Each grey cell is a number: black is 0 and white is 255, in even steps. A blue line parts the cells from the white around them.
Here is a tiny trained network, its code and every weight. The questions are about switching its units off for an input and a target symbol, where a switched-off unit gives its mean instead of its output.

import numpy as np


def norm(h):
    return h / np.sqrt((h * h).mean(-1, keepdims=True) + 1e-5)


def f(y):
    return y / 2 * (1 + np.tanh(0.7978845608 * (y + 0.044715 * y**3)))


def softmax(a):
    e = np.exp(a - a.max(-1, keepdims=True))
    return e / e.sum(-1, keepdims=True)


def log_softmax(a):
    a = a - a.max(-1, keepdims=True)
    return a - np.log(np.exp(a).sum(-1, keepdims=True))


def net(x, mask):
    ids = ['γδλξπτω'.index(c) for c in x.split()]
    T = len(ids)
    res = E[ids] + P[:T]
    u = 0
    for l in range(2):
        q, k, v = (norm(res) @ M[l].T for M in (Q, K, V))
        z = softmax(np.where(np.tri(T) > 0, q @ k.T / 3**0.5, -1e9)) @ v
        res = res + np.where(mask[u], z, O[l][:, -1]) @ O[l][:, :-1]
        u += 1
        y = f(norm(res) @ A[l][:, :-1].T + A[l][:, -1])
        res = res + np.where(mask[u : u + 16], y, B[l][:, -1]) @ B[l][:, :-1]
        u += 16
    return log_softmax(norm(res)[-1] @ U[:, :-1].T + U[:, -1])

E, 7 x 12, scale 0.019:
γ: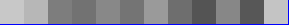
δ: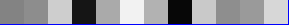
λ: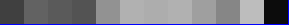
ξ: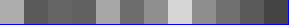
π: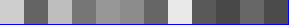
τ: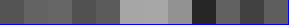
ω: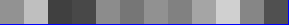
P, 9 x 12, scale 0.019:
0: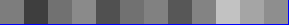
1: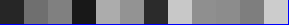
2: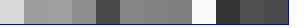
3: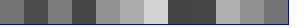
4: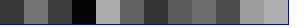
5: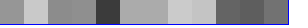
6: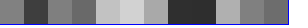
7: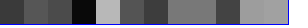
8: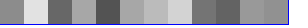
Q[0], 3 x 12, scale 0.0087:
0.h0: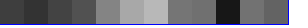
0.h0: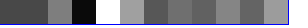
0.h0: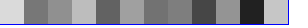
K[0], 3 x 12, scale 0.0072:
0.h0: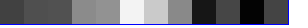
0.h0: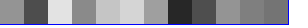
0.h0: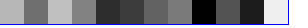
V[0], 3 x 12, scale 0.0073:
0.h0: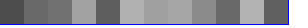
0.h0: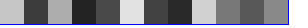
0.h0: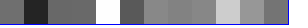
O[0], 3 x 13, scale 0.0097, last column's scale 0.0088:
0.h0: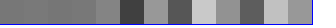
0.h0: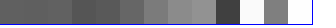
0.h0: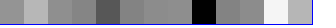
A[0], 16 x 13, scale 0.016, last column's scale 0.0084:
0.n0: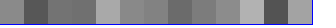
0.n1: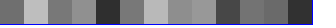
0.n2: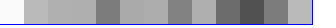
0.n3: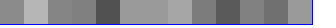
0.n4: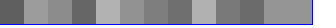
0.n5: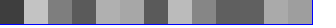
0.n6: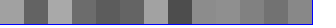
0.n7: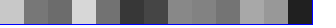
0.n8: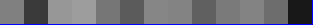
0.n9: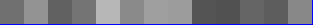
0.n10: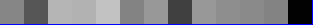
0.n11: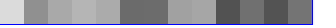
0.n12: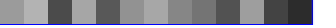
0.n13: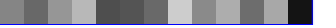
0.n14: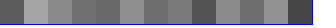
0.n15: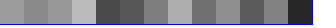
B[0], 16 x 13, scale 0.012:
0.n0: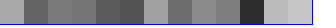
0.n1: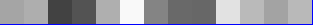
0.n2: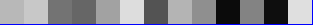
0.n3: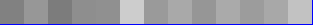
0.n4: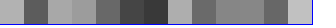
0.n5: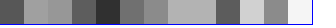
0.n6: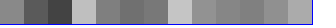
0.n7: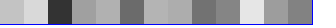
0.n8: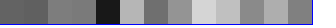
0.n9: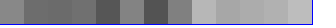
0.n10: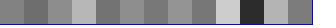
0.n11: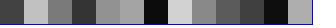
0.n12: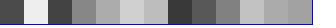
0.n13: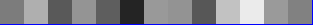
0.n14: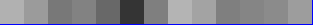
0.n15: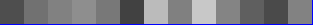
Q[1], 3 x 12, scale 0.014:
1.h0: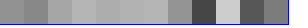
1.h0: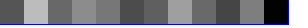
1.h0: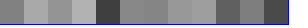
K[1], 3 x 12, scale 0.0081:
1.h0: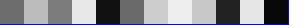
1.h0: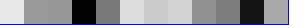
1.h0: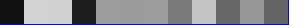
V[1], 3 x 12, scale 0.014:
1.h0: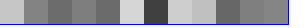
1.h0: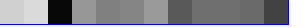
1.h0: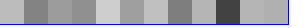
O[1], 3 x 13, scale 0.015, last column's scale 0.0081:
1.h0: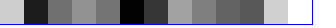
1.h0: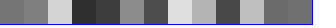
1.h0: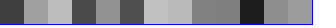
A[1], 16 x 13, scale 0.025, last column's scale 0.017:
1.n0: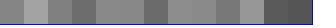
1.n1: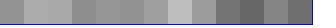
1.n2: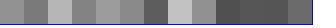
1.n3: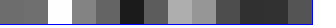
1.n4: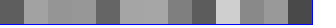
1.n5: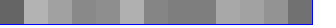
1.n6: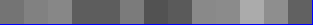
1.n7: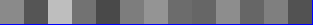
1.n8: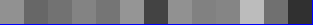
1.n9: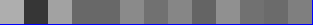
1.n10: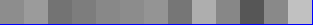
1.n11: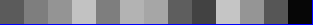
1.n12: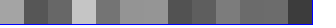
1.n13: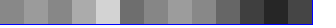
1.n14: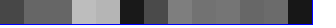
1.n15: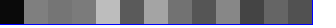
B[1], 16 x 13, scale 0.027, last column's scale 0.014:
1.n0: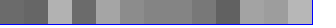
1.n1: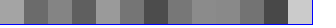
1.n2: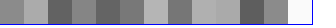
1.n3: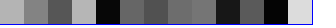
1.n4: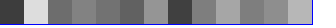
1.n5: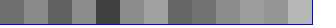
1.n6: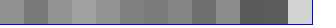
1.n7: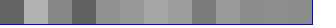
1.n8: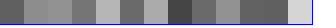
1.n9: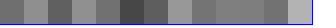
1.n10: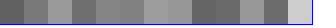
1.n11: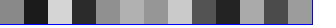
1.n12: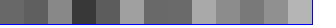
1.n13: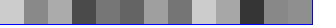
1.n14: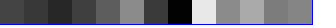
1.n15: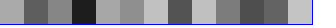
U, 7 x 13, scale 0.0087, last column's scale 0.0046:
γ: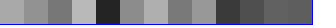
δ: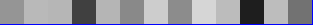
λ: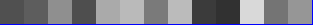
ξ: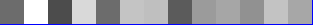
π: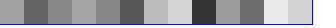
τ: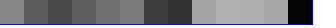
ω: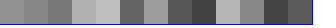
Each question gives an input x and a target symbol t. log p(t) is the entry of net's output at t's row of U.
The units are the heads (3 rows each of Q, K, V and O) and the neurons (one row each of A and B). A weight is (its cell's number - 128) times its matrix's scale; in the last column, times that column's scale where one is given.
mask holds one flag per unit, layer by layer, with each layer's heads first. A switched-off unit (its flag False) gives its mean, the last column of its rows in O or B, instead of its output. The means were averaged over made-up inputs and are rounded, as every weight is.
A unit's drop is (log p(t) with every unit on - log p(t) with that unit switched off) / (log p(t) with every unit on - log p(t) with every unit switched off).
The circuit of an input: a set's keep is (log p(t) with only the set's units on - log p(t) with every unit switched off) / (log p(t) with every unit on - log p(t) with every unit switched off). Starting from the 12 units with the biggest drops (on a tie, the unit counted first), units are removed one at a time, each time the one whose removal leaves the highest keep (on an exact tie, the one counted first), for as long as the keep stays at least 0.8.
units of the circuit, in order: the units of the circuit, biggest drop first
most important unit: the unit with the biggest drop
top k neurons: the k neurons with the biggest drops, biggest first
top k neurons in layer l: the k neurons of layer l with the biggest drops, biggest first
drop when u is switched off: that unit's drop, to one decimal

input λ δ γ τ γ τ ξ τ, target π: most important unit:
0.n5
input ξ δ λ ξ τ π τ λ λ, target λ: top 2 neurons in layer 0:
(0.n1; 0.n2)
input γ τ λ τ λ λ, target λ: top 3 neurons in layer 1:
(1.n2; 1.n10; 1.n15)
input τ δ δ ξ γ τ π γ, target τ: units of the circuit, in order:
(1.h0; 1.n14)
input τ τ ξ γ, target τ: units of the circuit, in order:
(1.h0; 1.n12; 0.n2)
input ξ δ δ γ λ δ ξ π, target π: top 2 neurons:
(0.n2; 0.n9)
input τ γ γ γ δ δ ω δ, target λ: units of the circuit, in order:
(0.n5; 0.n2; 1.h0; 1.n2)
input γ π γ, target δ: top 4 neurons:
(0.n12; 1.n2; 0.n1; 1.n13)
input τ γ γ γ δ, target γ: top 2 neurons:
(0.n5; 1.n3)
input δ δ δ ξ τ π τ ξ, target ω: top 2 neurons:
(0.n5; 0.n2)
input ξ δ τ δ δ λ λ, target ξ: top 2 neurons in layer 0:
(0.n2; 0.n7)
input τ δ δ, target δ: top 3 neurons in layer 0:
(0.n2; 0.n6; 0.n9)
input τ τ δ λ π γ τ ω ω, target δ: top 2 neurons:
(0.n2; 1.n2)
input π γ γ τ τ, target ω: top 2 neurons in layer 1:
(1.n6; 1.n3)
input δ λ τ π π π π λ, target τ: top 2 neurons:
(1.n14; 0.n2)
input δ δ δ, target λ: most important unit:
0.h0
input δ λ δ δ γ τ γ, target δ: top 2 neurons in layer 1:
(1.n15; 1.n3)
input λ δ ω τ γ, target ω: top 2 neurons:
(0.n5; 0.n2)
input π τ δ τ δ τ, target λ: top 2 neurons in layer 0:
(0.n1; 0.n3)
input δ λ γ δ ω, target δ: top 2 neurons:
(0.n2; 1.n15)
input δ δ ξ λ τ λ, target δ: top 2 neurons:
(0.n1; 0.n2)
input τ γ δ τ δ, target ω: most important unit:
0.n5
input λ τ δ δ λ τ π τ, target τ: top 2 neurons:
(1.n14; 0.n2)
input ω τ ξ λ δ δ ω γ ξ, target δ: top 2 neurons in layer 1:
(1.n2; 1.n13)
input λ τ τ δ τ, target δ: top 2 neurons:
(0.n2; 1.n15)
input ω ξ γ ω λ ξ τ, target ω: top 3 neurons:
(0.n5; 0.n2; 1.n8)
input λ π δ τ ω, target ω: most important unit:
1.h0
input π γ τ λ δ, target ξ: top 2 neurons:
(0.n2; 0.n5)
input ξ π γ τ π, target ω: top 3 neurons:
(0.n5; 0.n2; 0.n9)
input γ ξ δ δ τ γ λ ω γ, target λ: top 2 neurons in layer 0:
(0.n12; 0.n1)
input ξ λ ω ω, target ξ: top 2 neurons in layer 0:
(0.n2; 0.n7)
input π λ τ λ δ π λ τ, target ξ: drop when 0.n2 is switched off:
1.1
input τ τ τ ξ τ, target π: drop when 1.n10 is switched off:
0.0
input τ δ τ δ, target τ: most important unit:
1.h0
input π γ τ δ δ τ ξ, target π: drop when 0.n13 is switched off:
0.1
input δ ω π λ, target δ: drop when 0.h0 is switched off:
0.1
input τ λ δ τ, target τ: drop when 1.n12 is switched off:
0.2
